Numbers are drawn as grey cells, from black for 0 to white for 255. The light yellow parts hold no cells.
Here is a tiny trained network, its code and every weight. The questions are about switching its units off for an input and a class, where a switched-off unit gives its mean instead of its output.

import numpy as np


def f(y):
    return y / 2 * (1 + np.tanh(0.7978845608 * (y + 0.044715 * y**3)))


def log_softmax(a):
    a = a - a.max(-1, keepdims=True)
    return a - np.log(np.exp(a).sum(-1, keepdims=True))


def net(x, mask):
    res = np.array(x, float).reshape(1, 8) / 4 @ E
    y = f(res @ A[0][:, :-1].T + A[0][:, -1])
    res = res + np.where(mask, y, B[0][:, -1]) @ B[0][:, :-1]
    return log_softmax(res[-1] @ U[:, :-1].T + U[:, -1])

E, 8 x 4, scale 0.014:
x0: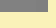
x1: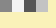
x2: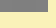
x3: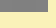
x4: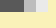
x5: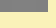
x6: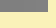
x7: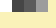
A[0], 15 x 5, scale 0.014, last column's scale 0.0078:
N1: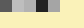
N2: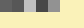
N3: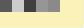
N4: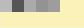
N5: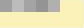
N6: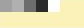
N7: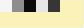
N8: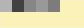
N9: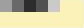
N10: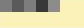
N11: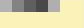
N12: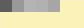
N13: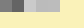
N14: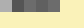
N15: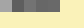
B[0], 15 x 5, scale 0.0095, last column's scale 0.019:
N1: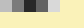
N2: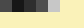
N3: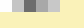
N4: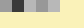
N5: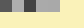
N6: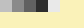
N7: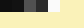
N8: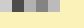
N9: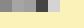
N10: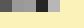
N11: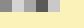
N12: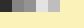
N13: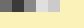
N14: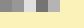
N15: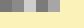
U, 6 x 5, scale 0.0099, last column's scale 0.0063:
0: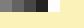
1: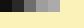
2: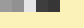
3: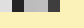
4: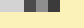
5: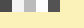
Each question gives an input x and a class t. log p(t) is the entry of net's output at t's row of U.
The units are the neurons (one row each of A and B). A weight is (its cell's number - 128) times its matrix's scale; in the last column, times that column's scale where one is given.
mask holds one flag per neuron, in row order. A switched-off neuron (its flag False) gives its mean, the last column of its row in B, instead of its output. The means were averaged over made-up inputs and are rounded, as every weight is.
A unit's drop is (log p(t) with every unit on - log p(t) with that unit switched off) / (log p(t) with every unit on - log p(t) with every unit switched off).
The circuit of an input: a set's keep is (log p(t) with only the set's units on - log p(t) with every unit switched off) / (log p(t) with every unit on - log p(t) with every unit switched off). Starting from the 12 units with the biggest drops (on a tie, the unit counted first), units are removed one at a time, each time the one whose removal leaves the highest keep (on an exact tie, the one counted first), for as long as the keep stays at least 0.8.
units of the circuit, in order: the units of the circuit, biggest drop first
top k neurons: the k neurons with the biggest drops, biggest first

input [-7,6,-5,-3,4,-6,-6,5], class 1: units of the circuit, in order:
(N7)
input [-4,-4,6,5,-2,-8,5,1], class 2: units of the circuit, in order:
(N7 N1)
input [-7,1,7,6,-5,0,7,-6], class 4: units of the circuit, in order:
(N7 N3)
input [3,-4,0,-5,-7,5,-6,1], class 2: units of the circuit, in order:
(N7 N14)
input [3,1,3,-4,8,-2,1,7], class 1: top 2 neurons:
(N7 N3)
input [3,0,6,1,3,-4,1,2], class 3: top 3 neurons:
(N7 N2 N10)
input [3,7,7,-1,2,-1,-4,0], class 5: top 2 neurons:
(N3 N2)
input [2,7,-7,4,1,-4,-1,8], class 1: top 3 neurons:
(N7 N6 N1)
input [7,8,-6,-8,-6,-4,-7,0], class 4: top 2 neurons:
(N3 N2)
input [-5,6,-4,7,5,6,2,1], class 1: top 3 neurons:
(N7 N11 N14)
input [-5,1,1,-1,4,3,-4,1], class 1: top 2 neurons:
(N3 N11)
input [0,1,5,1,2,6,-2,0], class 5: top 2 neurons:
(N7 N2)
